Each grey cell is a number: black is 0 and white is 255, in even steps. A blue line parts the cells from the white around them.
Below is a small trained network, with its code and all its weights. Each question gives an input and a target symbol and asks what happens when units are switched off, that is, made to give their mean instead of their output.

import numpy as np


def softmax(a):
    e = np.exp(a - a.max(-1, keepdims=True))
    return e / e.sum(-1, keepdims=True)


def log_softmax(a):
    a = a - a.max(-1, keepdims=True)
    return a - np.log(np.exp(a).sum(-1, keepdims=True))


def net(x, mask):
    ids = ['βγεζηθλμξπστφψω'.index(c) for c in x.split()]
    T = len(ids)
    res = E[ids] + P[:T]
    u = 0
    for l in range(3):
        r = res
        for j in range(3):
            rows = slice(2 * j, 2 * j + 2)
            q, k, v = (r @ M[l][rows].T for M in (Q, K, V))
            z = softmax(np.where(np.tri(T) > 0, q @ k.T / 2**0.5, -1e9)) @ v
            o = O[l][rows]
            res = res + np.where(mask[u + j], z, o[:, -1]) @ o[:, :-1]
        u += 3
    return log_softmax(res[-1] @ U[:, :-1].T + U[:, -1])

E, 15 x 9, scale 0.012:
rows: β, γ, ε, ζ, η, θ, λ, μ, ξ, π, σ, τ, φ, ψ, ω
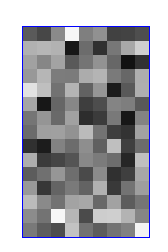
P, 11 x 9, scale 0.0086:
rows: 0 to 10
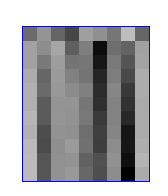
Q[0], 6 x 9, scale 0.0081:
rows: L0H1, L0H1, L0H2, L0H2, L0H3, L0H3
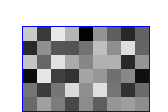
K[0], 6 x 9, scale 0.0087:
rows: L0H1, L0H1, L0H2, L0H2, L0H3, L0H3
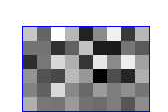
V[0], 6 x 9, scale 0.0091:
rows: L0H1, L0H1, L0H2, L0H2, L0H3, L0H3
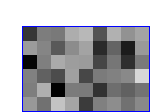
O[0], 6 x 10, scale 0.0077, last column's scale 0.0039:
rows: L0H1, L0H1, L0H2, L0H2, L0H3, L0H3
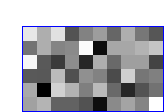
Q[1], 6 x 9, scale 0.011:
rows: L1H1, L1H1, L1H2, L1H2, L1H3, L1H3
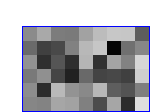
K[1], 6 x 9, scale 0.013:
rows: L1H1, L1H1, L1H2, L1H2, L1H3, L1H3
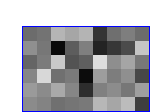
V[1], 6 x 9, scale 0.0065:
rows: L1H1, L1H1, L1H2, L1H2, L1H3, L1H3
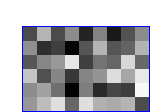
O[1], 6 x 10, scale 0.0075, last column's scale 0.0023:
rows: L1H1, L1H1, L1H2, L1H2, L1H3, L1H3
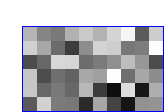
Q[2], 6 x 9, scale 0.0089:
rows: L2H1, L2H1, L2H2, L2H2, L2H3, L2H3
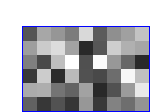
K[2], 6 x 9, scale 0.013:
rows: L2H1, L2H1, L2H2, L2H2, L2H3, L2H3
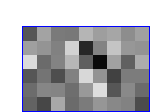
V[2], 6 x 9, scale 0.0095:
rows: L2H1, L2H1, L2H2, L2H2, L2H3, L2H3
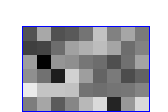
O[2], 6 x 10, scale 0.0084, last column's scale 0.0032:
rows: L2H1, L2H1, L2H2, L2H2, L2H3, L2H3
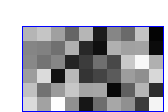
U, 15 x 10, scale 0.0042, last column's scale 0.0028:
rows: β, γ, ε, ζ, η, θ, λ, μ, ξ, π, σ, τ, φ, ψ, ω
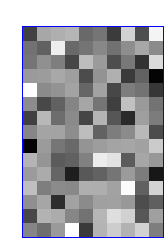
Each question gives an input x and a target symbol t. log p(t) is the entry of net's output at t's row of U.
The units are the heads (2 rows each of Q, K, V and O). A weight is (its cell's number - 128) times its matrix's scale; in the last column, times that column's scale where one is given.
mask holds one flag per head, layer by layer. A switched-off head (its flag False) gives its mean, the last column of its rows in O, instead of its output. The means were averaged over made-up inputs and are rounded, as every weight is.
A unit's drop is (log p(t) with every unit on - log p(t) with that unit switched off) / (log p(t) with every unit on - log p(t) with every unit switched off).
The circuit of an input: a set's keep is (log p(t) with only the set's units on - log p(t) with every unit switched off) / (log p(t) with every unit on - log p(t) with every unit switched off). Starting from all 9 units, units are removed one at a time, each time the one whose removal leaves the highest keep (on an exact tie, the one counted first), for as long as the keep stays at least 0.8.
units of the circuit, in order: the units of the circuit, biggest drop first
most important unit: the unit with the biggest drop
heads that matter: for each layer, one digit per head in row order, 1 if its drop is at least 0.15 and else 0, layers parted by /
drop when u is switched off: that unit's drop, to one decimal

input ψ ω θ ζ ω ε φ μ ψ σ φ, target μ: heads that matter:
101 / 010 / 101
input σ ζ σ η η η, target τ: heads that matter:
110 / 101 / 000
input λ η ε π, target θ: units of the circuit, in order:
(L2H3 L1H3)
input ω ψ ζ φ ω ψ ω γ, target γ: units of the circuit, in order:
(L2H2 L0H3 L1H1 L0H2)
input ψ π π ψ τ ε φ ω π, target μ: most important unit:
L0H3
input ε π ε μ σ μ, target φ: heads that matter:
110 / 000 / 010
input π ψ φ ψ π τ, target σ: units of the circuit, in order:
(L0H3 L2H2)
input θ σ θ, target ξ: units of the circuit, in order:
(L2H3 L0H1 L0H2)
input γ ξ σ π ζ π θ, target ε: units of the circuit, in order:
(L1H3 L2H1)
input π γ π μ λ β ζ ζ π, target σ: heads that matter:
101 / 010 / 011
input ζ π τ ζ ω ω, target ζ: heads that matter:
001 / 001 / 011
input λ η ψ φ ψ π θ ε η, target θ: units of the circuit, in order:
(L0H3 L2H3 L1H3 L2H2)
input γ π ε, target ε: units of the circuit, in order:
(L1H3 L2H1)
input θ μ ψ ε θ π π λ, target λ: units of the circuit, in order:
(L2H3 L1H1)
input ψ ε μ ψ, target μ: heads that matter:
101 / 000 / 101
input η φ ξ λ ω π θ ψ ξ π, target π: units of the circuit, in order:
(L0H1 L1H1)
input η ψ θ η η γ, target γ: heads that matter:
101 / 010 / 010
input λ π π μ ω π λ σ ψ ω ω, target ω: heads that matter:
100 / 011 / 100
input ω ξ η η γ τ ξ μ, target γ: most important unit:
L2H2
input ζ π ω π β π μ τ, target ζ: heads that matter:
101 / 001 / 011
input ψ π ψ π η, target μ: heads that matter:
101 / 010 / 100
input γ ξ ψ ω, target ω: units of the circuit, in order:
(L0H1 L1H2 L1H3)
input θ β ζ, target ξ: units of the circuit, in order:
(L2H3 L0H1 L1H3)
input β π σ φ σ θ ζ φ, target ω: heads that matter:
111 / 001 / 100
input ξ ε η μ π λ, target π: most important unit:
L0H2
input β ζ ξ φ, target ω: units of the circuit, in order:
(L1H3 L0H2 L0H3 L2H1)
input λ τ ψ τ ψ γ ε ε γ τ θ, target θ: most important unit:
L0H3
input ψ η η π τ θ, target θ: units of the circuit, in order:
(L0H1 L2H3 L1H3)
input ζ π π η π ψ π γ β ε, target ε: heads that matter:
111 / 001 / 110
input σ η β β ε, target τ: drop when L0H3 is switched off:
-0.1
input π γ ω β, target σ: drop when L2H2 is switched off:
0.3
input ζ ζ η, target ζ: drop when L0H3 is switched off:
0.6
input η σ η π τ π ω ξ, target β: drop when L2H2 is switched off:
0.1
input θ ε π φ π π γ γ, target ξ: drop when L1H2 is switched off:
0.0
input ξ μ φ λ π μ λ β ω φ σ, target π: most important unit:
L0H2
